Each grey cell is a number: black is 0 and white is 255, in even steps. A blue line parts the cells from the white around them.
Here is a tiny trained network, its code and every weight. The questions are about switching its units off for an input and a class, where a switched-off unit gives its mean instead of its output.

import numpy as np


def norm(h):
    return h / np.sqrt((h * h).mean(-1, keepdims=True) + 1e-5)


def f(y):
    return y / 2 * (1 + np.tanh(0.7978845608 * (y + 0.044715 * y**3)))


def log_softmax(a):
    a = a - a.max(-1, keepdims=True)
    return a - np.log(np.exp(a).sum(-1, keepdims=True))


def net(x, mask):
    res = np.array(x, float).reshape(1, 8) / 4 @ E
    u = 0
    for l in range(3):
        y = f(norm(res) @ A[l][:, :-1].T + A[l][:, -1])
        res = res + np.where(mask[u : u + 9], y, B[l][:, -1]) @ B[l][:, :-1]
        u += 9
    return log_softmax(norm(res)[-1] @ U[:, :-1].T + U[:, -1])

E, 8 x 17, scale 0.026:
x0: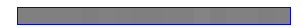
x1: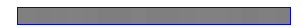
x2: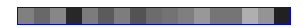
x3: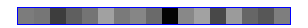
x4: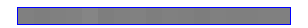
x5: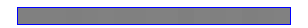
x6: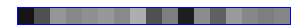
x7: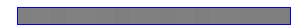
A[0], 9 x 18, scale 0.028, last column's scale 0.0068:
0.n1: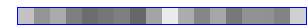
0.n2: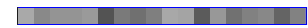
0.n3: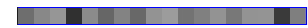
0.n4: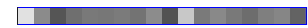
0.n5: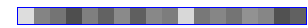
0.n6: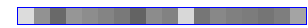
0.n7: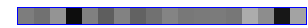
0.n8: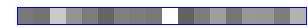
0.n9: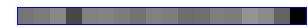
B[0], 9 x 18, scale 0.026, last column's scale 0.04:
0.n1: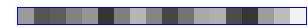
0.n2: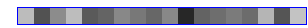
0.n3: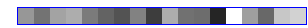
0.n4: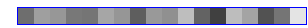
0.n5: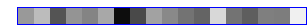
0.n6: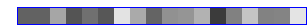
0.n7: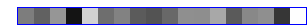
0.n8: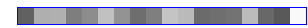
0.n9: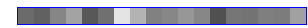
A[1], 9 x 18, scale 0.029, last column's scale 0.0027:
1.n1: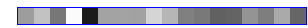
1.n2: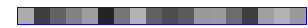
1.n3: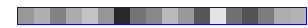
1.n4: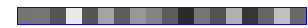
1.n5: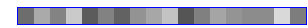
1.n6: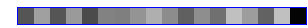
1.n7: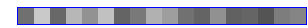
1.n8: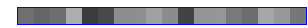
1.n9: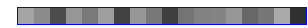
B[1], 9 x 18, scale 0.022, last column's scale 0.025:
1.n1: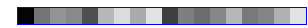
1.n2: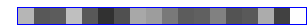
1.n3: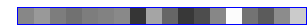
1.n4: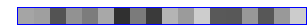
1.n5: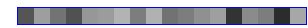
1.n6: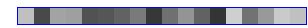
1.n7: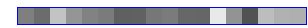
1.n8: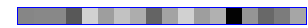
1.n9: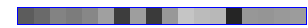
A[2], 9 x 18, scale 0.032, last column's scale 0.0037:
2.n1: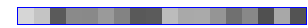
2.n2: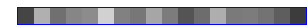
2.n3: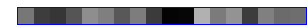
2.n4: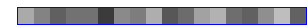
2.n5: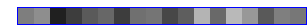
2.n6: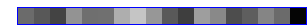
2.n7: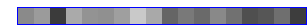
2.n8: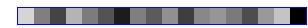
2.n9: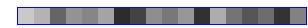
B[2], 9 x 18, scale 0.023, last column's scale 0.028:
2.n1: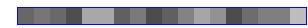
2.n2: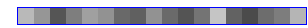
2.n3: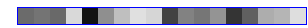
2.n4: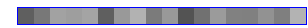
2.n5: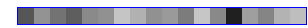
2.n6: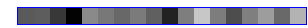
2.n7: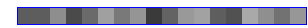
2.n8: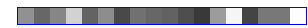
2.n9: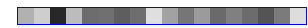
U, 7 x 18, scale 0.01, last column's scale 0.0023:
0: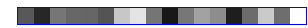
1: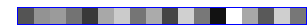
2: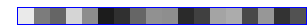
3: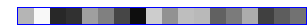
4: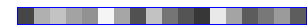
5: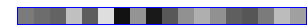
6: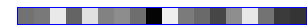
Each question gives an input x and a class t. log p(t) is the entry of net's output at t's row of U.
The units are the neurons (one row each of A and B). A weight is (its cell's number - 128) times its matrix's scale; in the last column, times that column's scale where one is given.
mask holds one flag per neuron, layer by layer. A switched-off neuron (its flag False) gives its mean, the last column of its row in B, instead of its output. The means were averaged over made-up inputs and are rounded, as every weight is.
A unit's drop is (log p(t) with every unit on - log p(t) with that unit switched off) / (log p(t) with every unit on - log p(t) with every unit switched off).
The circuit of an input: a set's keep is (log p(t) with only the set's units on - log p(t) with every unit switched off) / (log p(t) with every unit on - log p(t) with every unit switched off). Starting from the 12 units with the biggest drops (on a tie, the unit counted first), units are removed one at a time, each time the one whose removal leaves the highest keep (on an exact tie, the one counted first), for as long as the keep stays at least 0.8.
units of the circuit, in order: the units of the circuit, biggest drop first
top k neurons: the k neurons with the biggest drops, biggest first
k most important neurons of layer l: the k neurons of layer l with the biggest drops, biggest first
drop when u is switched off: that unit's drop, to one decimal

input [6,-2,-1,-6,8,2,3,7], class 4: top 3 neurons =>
(0.n8; 0.n7; 0.n6)
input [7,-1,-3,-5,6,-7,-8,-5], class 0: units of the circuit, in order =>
(0.n1)
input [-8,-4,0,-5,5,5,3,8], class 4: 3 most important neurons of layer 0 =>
(0.n8; 0.n7; 0.n6)
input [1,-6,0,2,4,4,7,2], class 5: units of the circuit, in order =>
(0.n7; 1.n4)
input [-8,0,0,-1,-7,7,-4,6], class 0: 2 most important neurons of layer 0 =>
(0.n1; 0.n6)
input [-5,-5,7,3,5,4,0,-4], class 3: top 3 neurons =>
(0.n1; 0.n6; 0.n5)
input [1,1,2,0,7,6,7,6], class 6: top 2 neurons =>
(0.n1; 0.n5)
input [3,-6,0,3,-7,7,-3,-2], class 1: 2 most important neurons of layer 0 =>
(0.n7; 0.n6)
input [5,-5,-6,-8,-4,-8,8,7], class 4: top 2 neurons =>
(0.n7; 0.n6)
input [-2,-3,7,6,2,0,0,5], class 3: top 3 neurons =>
(0.n1; 0.n6; 2.n9)
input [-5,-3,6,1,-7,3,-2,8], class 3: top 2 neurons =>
(0.n5; 0.n1)
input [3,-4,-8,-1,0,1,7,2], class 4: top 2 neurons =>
(0.n1; 0.n6)
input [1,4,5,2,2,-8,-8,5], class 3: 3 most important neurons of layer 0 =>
(0.n4; 0.n5; 0.n6)
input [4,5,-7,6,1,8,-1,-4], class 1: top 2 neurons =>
(0.n1; 0.n7)
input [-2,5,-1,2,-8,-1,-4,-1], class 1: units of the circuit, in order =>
(0.n4)
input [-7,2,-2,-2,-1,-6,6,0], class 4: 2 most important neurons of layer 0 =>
(0.n7; 0.n6)
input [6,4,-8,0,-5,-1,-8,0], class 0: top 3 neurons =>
(0.n1; 0.n8; 0.n3)
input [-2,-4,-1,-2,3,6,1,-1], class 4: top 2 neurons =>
(0.n8; 0.n7)
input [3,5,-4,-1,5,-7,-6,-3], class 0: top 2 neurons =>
(0.n1; 0.n6)
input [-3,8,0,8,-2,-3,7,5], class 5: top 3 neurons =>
(0.n6; 0.n7; 0.n8)
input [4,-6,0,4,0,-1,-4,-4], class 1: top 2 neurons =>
(0.n7; 0.n6)
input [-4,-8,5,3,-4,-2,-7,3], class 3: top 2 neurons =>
(0.n5; 0.n4)
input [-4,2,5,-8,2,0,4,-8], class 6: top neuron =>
(0.n8)
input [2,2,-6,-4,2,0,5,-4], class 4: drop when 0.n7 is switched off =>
0.3
